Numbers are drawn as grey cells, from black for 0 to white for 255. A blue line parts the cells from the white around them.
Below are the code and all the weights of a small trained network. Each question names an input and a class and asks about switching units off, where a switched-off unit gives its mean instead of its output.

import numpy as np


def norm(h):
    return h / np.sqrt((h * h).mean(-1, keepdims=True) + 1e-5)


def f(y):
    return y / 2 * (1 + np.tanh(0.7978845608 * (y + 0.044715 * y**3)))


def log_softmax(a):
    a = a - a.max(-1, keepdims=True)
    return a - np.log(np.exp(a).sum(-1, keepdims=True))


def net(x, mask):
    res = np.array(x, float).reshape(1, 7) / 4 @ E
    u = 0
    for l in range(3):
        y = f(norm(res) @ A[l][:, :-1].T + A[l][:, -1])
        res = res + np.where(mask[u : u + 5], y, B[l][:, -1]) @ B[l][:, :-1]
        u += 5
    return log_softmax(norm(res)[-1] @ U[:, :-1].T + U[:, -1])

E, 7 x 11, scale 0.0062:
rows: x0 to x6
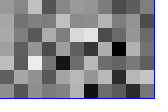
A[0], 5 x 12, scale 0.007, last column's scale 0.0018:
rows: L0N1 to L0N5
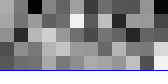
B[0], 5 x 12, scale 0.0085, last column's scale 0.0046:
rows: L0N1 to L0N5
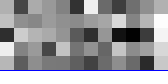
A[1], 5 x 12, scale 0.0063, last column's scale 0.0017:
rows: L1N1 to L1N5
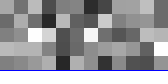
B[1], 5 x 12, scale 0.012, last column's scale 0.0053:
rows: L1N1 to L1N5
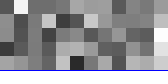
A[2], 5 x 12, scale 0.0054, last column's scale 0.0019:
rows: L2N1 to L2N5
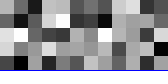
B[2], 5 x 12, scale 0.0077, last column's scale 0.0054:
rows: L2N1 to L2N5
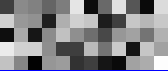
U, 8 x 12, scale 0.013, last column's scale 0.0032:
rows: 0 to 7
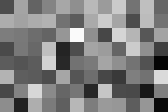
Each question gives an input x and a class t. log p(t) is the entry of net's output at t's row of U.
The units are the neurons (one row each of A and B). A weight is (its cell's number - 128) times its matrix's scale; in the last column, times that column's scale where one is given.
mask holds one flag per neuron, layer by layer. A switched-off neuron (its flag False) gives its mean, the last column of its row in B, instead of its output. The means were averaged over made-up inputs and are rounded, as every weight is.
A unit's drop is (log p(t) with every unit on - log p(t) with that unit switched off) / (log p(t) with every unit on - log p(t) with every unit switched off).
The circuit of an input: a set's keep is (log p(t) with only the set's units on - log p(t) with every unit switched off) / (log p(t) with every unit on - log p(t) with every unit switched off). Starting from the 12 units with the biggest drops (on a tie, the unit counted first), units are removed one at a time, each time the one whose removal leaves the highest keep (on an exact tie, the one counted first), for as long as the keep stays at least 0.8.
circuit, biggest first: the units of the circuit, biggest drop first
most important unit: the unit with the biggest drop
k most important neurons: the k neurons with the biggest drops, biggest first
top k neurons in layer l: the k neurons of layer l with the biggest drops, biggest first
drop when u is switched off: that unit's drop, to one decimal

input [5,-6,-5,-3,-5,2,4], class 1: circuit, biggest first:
[L2N1 L1N4 L2N5]
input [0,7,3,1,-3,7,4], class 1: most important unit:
L2N4
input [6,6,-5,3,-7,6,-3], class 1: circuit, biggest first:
[L1N2 L2N4]
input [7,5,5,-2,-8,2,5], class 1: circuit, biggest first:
[L2N4 L1N3 L1N4]
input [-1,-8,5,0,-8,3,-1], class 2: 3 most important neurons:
[L2N5 L0N3 L1N5]
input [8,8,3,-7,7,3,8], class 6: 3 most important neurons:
[L0N3 L2N2 L0N1]
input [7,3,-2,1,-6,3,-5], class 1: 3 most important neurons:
[L1N2 L2N4 L1N3]
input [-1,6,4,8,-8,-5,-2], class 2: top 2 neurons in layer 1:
[L1N5 L1N4]
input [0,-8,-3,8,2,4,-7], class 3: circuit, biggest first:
[L1N2 L2N2]
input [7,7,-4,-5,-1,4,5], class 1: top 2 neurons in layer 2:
[L2N1 L2N4]
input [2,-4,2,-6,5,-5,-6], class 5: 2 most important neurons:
[L2N5 L1N5]
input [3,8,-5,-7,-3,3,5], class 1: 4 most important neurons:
[L1N2 L1N3 L0N5 L2N1]
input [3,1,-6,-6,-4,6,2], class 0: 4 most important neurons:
[L1N1 L0N3 L2N3 L0N4]
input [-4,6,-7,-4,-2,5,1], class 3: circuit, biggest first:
[L1N2]
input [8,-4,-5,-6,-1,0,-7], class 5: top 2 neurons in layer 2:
[L2N5 L2N1]
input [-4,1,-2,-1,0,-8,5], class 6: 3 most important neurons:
[L0N3 L2N5 L1N4]
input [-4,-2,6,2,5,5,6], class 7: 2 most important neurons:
[L0N2 L1N3]
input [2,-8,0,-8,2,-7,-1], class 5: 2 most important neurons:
[L1N5 L0N2]
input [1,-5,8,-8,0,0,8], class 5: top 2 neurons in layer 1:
[L1N5 L1N3]
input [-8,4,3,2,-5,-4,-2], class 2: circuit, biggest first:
[L2N1]
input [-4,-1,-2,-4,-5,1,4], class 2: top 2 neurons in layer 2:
[L2N5 L2N2]
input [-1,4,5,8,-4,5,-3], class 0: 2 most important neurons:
[L0N3 L0N2]
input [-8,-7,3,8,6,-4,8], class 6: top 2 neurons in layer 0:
[L0N3 L0N4]
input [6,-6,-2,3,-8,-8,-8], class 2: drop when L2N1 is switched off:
0.1
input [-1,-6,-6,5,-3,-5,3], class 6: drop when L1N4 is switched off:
0.1
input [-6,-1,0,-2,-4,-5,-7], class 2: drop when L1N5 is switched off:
0.0
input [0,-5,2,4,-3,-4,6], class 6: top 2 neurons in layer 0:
[L0N3 L0N4]
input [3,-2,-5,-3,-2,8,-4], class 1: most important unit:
L1N2
